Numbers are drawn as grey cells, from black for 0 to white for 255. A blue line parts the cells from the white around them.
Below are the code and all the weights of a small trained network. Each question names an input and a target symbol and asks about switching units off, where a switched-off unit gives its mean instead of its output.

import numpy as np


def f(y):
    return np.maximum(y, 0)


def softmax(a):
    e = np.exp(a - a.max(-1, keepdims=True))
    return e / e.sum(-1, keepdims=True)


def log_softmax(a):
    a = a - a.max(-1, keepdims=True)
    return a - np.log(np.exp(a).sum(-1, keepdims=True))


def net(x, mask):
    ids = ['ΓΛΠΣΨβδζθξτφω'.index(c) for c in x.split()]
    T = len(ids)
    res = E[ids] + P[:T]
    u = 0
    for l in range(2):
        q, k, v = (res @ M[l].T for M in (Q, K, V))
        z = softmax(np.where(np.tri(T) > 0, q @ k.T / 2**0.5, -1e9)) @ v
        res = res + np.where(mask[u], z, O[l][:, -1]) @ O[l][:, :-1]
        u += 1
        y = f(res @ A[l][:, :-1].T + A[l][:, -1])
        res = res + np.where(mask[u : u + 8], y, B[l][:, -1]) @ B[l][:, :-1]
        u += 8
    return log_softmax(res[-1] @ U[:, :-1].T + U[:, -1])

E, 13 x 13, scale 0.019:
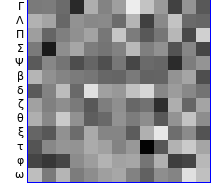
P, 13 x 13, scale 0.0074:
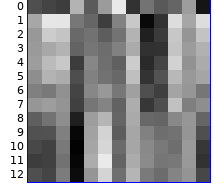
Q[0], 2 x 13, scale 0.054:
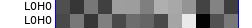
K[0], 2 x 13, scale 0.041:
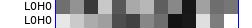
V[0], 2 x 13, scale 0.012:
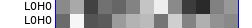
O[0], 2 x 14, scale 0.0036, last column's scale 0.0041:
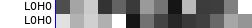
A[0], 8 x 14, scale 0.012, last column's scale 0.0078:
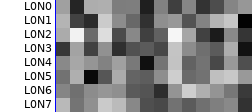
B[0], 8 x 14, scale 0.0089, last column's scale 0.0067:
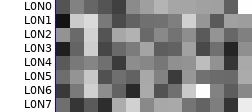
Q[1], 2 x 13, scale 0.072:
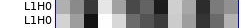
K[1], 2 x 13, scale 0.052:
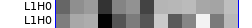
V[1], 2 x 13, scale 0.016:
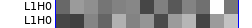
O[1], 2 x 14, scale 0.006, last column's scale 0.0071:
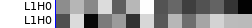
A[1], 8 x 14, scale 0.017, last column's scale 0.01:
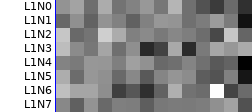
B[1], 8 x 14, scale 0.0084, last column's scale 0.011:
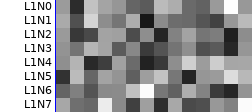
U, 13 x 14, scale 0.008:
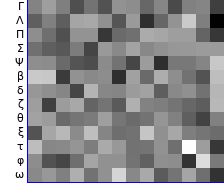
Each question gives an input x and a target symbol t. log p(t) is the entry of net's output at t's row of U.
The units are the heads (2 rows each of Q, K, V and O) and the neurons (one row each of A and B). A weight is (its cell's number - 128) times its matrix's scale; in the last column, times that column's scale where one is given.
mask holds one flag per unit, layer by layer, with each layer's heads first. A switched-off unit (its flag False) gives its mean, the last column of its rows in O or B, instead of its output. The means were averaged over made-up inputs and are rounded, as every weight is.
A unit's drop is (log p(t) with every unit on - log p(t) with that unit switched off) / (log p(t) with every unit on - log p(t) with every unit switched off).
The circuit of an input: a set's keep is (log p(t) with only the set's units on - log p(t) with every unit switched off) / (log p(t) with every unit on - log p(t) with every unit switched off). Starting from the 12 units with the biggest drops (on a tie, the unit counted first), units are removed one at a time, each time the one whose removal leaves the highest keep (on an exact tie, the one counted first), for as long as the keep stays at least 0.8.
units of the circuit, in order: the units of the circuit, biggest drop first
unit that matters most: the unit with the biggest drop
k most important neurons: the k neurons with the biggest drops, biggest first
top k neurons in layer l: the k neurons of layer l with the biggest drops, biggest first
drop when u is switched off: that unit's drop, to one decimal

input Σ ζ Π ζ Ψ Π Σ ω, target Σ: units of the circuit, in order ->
L0H0
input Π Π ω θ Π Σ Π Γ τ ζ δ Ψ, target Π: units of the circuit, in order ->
L1H0, L1N7
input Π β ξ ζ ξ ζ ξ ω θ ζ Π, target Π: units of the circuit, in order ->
L1H0, L1N7
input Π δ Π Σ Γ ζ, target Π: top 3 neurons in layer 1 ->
L1N7, L1N1, L1N5
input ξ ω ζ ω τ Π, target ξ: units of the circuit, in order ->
L0H0, L0N1
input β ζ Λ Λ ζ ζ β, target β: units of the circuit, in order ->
L1N4, L1H0
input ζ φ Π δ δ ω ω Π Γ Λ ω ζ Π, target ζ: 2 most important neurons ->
L0N0, L0N7
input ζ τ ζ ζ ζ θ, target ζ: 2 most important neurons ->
L1N3, L0N0
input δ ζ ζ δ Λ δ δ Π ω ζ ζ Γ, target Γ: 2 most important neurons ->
L0N5, L0N7
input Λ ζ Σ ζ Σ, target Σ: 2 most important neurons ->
L0N0, L1N5
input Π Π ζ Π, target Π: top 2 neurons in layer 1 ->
L1N7, L1N2
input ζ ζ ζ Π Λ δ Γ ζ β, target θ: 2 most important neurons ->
L1N6, L0N0
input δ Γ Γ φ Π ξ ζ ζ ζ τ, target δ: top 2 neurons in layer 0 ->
L0N7, L0N0
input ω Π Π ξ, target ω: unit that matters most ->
L1H0
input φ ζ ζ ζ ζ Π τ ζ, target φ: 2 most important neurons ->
L1N1, L1N7
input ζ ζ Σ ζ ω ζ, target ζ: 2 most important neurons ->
L1N4, L0N3
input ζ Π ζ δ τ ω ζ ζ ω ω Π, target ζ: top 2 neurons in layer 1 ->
L1N4, L1N7
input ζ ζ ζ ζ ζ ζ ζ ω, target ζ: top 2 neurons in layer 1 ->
L1N3, L1N4
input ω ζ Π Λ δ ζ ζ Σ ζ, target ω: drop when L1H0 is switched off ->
1.2
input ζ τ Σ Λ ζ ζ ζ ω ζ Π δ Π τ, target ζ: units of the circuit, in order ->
L1H0
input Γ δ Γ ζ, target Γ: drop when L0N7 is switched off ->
0.1
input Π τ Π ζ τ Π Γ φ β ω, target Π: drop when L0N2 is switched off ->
0.0
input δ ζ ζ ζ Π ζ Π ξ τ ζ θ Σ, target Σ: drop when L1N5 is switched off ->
-0.1
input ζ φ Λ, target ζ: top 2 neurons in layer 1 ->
L1N4, L1N7
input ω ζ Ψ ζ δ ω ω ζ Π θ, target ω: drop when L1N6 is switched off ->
0.2
